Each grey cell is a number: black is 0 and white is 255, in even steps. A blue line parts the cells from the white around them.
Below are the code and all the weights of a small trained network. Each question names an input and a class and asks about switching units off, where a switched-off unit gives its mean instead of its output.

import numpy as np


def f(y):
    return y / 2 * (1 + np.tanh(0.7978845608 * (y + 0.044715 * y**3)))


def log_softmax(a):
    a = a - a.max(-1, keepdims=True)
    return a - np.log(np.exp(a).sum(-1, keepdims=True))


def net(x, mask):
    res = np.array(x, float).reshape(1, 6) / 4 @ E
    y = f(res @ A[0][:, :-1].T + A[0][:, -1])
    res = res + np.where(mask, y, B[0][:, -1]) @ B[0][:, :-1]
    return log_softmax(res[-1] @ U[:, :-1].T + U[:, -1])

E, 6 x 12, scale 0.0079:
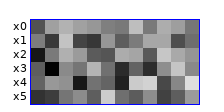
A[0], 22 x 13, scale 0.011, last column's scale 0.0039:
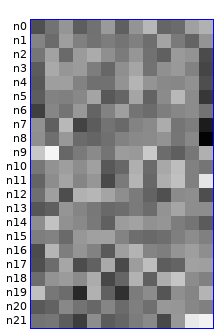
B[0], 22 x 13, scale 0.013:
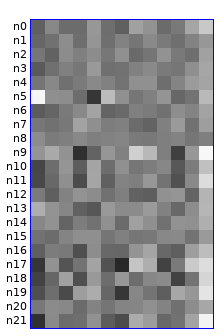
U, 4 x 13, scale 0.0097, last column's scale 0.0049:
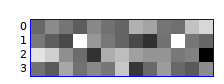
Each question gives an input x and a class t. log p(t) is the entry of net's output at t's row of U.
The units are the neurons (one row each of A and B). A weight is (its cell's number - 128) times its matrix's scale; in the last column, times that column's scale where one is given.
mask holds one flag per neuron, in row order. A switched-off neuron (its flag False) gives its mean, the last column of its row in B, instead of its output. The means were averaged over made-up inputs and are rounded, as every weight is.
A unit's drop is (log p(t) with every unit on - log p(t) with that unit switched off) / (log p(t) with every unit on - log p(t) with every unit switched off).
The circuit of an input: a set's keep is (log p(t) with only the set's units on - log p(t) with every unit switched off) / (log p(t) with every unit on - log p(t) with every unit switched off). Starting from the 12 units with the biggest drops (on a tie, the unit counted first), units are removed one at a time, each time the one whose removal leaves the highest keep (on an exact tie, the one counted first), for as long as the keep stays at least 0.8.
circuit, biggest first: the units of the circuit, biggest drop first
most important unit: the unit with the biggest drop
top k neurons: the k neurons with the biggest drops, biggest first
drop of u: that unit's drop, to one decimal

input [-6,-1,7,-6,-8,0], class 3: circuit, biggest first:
(n17 n21)
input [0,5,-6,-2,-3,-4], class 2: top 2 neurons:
(n17 n21)
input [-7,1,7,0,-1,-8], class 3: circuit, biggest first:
(n17 n21 n9)
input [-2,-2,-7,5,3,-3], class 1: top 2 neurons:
(n19 n9)
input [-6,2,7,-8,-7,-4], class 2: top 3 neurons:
(n17 n21 n19)
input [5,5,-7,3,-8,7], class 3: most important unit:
n19
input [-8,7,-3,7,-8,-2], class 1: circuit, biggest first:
(n9 n18 n11)
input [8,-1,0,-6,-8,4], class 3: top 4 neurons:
(n17 n21 n19 n0)
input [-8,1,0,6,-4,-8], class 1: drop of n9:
0.3
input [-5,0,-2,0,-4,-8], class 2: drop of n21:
0.2
